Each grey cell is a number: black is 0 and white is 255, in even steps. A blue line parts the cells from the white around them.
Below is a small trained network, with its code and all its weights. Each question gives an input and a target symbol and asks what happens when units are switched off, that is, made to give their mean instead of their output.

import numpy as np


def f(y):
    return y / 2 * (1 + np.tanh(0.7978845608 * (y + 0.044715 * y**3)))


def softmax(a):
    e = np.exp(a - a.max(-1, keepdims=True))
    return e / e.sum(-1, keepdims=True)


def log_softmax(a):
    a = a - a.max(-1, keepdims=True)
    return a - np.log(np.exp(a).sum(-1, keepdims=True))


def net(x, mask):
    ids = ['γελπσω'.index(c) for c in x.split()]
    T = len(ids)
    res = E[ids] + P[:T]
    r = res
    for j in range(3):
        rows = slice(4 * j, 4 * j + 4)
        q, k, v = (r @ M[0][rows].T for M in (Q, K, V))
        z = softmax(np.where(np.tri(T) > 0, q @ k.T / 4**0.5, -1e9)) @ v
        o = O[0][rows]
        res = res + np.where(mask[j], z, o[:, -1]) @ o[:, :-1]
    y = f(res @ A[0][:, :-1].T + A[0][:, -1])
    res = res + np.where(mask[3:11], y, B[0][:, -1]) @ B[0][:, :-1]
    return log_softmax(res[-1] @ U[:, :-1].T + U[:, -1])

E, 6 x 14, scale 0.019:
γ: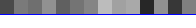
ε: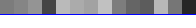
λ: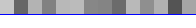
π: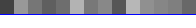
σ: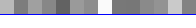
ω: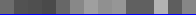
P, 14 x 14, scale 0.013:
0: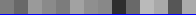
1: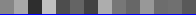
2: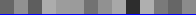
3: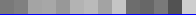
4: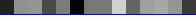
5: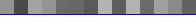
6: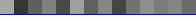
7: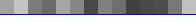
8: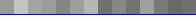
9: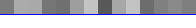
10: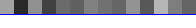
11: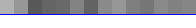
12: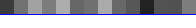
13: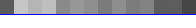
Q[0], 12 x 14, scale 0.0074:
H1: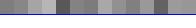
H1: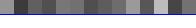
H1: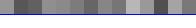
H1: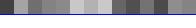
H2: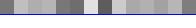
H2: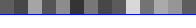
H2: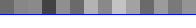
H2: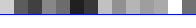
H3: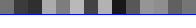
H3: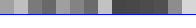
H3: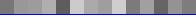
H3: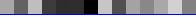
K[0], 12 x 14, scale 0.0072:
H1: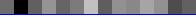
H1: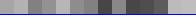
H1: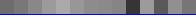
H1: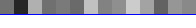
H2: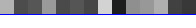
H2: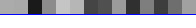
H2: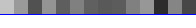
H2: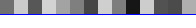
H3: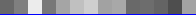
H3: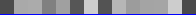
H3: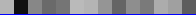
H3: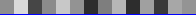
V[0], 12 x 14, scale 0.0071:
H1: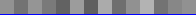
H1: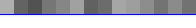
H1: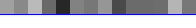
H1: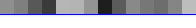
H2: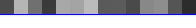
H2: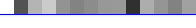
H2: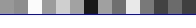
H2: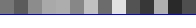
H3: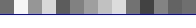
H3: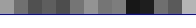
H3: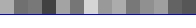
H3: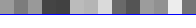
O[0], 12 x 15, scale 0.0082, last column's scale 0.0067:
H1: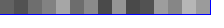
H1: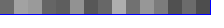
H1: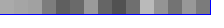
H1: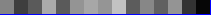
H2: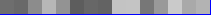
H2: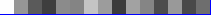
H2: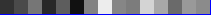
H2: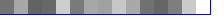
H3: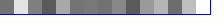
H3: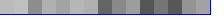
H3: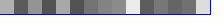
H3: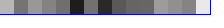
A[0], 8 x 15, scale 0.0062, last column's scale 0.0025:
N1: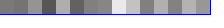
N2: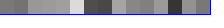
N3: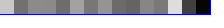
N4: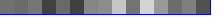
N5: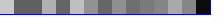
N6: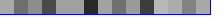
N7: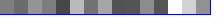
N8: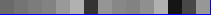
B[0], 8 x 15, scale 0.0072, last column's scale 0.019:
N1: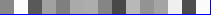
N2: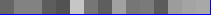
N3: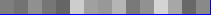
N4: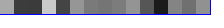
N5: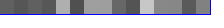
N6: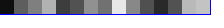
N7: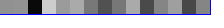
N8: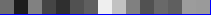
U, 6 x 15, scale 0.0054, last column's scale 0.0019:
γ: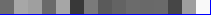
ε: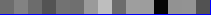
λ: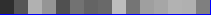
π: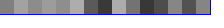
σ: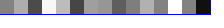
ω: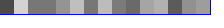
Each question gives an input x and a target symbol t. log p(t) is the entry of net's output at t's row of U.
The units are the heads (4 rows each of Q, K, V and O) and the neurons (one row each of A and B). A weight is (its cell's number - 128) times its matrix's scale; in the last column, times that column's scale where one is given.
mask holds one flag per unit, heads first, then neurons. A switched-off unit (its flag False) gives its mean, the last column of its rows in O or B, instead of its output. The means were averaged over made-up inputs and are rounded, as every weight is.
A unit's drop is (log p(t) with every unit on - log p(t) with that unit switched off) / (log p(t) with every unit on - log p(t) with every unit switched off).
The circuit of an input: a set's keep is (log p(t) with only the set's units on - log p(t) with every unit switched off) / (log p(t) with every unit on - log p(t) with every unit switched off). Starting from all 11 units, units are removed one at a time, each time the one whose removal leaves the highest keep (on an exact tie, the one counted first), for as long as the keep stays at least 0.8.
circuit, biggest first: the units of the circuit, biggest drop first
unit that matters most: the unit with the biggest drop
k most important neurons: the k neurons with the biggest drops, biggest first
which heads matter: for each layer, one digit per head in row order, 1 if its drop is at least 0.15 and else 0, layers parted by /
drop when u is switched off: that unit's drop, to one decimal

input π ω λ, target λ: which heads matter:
010
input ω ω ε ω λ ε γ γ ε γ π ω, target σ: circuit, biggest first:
[N1 H2]
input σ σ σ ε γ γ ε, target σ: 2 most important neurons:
[N1 N8]
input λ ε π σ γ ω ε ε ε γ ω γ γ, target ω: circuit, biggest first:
[H3 N1 H2]
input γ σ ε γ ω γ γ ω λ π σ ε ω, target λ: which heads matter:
010
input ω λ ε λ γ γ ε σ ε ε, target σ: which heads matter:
010
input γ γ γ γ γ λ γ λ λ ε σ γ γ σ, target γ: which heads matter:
011
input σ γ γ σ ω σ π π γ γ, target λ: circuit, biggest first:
[H2]
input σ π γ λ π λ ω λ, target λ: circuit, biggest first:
[H2 H3]
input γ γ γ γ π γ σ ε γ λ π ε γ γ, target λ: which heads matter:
010
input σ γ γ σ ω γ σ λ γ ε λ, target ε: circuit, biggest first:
[H2 H1]
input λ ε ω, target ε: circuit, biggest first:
[H2 H3]
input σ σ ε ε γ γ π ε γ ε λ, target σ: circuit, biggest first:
[H2 N1]
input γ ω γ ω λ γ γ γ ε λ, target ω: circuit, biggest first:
[H3 H2]
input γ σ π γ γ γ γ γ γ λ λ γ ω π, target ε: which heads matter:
011
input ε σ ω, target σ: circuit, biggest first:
[H2 N1]
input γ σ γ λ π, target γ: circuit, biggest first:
[H2 N1 H3]
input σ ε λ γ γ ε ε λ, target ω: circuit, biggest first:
[H3]
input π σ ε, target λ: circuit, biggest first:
[H2 H3]
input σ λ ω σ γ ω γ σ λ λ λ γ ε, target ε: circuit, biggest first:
[H2 N4]
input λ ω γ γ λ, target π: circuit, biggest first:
[H2]
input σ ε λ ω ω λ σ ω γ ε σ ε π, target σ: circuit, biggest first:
[H2 N1]
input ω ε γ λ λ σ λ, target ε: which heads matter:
011
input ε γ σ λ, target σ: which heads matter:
010
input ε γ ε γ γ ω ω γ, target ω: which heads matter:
001
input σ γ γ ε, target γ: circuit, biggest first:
[H3 H2 N1]
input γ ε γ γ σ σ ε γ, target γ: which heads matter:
001
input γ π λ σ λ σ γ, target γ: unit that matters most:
N1
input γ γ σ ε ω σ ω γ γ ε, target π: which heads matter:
011
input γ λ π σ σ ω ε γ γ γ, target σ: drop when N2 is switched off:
0.1
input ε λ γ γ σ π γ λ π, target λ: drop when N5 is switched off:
0.0
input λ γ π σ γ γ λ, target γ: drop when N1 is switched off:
0.2
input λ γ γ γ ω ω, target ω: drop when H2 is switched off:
0.1
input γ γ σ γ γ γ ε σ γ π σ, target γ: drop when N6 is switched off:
0.1
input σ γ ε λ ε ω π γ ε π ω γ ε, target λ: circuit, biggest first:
[H2]
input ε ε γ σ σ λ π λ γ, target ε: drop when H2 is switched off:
0.8
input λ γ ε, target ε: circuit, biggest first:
[H2 H3]
